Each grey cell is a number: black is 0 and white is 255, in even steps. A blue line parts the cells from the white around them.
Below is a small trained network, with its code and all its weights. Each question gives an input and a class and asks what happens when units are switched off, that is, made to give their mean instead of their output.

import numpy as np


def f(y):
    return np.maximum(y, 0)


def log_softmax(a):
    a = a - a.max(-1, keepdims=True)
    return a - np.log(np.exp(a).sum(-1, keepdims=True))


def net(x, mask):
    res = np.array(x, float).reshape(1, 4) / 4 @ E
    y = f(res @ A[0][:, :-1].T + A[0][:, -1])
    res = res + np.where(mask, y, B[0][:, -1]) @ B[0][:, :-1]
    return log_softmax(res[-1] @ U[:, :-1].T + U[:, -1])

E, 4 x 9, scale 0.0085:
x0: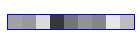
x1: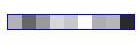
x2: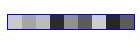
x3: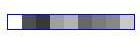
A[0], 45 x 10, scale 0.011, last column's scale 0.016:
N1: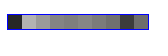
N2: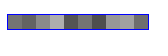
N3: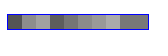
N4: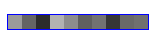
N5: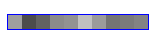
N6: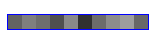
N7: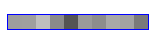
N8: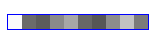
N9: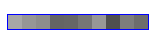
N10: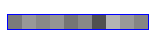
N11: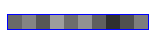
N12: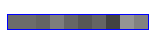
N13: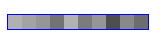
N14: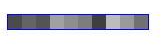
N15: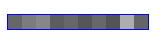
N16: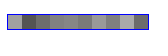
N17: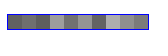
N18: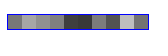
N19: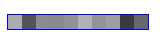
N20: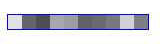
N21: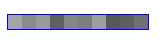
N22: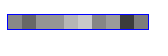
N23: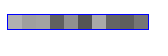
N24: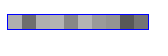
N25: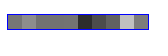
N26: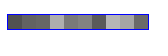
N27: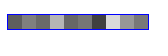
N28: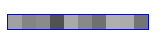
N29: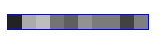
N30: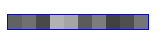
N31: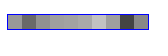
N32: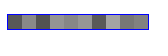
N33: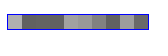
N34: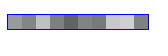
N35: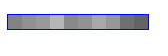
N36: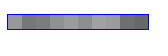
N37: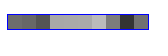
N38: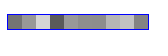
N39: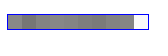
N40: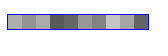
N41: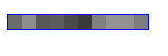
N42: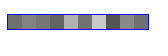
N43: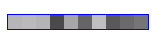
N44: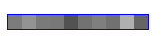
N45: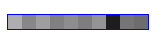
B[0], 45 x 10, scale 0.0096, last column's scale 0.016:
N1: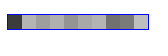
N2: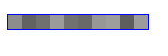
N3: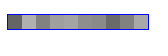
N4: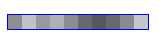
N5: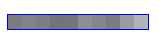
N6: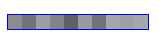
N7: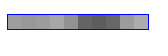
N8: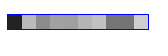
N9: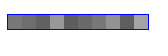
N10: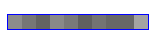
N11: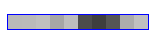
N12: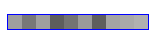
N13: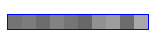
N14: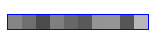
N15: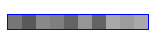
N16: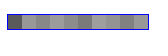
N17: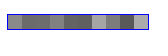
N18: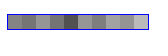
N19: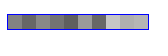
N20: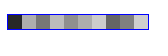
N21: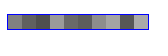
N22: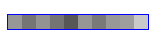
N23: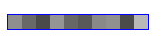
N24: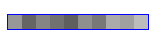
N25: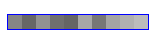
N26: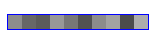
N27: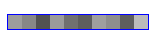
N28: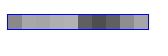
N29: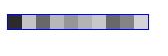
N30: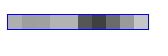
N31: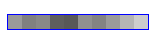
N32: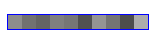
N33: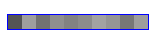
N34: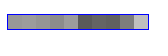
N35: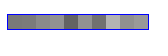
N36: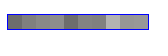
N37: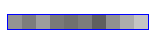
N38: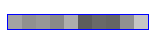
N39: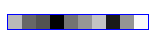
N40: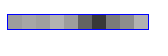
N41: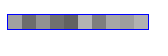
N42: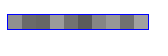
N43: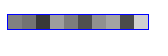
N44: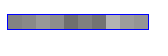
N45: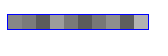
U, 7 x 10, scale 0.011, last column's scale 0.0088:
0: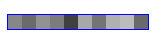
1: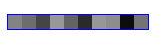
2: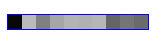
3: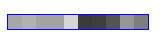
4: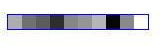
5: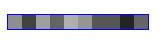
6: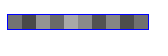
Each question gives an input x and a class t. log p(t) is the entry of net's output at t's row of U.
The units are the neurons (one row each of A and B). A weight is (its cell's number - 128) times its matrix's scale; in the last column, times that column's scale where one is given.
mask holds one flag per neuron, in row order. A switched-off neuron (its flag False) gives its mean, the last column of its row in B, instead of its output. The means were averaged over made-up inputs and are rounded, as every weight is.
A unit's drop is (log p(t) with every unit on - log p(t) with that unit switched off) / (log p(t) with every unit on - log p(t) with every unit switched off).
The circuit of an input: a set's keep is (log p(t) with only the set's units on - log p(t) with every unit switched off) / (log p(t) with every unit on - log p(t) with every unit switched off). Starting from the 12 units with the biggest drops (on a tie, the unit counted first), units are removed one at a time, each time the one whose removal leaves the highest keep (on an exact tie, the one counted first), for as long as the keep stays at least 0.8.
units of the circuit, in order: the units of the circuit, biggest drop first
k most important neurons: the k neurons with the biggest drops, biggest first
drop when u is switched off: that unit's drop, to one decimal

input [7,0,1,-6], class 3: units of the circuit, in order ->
(N38)
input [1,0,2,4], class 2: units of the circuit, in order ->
(N8, N20)
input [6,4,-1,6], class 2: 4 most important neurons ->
(N8, N20, N11, N30)
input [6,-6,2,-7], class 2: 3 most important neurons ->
(N29, N3, N1)
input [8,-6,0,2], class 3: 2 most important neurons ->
(N34, N38)
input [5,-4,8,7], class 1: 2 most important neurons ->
(N43, N23)
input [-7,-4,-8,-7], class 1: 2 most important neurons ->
(N14, N26)
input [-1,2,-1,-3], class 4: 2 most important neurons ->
(N8, N20)
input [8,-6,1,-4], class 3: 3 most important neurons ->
(N38, N34, N40)
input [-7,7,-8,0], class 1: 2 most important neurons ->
(N32, N14)
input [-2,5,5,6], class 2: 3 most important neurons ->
(N8, N20, N33)
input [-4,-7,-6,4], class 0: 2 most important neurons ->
(N25, N12)
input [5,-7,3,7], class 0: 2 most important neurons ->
(N25, N29)
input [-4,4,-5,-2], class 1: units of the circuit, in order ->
(N32)
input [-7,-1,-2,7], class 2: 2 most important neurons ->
(N20, N8)
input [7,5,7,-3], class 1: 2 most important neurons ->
(N43, N23)
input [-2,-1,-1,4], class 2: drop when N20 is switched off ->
0.3
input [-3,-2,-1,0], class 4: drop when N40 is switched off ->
0.2
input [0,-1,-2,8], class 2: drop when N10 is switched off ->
0.0
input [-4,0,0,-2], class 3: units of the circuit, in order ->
(N11)
